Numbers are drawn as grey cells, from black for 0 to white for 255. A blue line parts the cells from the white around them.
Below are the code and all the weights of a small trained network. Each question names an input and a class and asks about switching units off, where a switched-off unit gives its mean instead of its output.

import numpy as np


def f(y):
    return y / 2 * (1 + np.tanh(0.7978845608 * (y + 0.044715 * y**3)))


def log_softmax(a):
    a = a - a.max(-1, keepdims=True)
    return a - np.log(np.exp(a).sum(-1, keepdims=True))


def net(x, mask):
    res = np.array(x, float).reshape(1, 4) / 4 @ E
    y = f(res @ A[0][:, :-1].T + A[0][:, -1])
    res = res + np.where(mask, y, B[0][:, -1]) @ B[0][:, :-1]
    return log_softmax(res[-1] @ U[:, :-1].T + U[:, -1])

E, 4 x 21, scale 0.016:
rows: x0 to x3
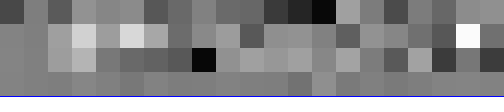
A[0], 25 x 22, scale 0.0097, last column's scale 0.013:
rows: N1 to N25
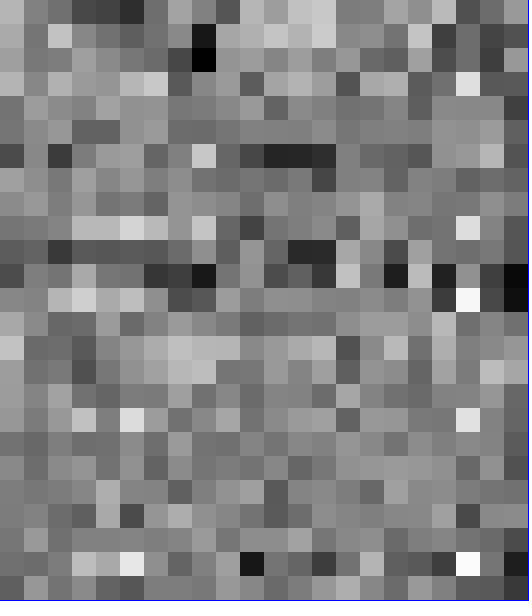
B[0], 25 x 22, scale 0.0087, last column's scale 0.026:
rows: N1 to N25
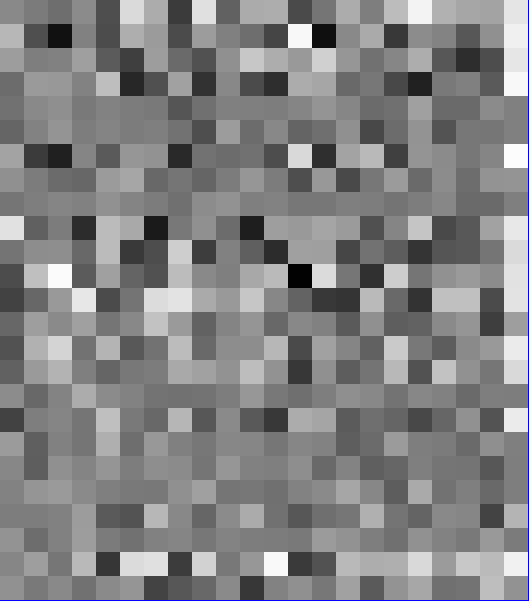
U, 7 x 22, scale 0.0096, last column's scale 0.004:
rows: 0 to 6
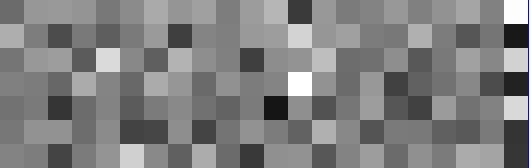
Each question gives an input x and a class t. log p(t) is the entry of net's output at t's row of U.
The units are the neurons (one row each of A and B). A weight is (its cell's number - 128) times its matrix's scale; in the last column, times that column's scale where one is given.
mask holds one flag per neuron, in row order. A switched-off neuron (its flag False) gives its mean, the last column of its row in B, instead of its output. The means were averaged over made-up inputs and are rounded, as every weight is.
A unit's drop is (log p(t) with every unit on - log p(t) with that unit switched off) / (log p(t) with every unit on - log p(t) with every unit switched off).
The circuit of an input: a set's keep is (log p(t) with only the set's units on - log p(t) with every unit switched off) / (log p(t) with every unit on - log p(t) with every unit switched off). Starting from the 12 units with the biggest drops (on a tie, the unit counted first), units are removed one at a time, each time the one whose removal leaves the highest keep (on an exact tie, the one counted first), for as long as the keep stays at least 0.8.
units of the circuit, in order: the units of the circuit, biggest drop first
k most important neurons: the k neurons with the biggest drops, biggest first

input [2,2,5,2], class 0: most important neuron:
(N12)
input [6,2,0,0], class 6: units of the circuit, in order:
(N7, N24)
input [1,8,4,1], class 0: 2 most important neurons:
(N24, N13)
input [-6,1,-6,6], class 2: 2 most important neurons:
(N24, N13)
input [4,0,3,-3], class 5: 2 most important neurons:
(N1, N13)
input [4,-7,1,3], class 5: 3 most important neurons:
(N2, N12, N13)
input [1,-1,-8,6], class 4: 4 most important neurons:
(N7, N24, N12, N1)
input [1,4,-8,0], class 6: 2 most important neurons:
(N7, N24)
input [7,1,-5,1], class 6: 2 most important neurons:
(N24, N4)
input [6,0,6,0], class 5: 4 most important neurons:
(N11, N1, N3, N12)
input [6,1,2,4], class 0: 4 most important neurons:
(N12, N24, N4, N10)
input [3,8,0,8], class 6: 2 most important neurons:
(N24, N10)
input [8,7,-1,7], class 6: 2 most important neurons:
(N7, N24)
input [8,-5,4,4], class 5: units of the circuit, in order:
(N12)
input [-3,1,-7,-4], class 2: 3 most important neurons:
(N24, N13, N10)
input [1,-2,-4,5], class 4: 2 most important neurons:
(N24, N12)
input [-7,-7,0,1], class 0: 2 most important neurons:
(N7, N15)
